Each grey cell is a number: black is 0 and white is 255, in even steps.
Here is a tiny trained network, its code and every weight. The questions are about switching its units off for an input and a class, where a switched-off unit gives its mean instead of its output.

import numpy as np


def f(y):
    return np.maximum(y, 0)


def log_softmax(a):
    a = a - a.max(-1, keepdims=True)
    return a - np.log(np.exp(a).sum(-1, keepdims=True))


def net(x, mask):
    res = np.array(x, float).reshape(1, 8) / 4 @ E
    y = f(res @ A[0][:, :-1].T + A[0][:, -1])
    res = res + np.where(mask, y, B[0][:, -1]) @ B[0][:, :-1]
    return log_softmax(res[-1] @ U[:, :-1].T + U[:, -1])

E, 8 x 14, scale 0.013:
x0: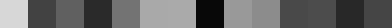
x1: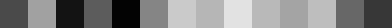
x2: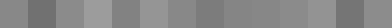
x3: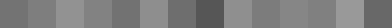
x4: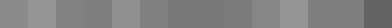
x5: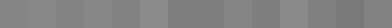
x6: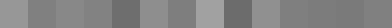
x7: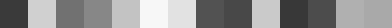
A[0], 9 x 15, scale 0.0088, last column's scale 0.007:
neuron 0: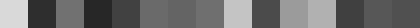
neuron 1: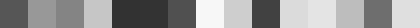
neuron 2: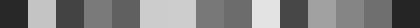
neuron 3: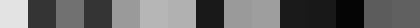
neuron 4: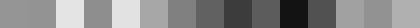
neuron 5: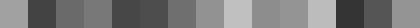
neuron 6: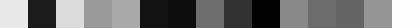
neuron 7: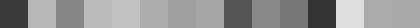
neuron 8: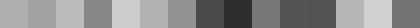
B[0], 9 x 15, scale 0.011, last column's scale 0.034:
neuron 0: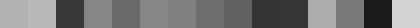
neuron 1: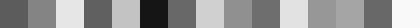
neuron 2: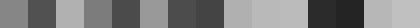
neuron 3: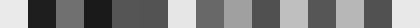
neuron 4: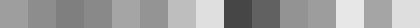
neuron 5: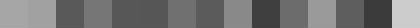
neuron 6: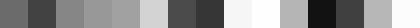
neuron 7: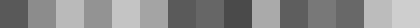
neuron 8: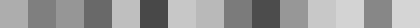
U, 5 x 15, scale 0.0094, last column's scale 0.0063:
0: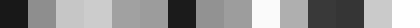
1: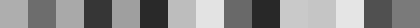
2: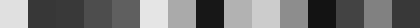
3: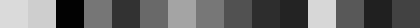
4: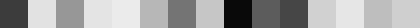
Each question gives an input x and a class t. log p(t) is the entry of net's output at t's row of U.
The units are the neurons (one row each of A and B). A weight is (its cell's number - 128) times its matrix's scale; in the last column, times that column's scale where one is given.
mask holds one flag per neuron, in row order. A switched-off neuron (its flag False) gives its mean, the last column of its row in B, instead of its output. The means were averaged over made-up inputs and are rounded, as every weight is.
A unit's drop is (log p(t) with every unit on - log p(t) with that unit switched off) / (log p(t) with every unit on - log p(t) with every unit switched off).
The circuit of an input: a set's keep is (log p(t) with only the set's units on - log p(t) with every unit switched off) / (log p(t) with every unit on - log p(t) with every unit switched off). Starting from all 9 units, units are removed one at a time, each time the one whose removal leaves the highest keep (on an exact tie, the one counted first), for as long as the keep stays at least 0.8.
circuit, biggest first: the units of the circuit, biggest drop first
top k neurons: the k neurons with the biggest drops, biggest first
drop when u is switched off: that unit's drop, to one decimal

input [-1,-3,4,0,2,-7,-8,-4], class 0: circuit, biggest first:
neuron 3
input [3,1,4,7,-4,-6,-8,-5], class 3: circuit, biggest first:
neuron 0; neuron 5
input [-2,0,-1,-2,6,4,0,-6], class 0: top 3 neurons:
neuron 6; neuron 3; neuron 8
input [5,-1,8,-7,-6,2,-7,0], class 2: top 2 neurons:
neuron 1; neuron 8
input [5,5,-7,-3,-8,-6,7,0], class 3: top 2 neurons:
neuron 6; neuron 0
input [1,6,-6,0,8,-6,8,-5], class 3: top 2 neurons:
neuron 0; neuron 5
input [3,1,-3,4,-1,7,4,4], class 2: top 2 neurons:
neuron 1; neuron 2
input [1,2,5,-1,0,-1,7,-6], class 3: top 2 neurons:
neuron 0; neuron 5
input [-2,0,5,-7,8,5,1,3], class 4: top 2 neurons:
neuron 6; neuron 3
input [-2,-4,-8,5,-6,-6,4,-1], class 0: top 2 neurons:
neuron 6; neuron 3
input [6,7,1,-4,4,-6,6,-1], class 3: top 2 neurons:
neuron 6; neuron 0
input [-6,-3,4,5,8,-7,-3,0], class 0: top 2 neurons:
neuron 3; neuron 0
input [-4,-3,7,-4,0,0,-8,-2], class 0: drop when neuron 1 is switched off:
0.0
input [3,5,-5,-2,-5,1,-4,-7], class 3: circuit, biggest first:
neuron 0
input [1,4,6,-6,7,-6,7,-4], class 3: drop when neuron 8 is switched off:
0.1
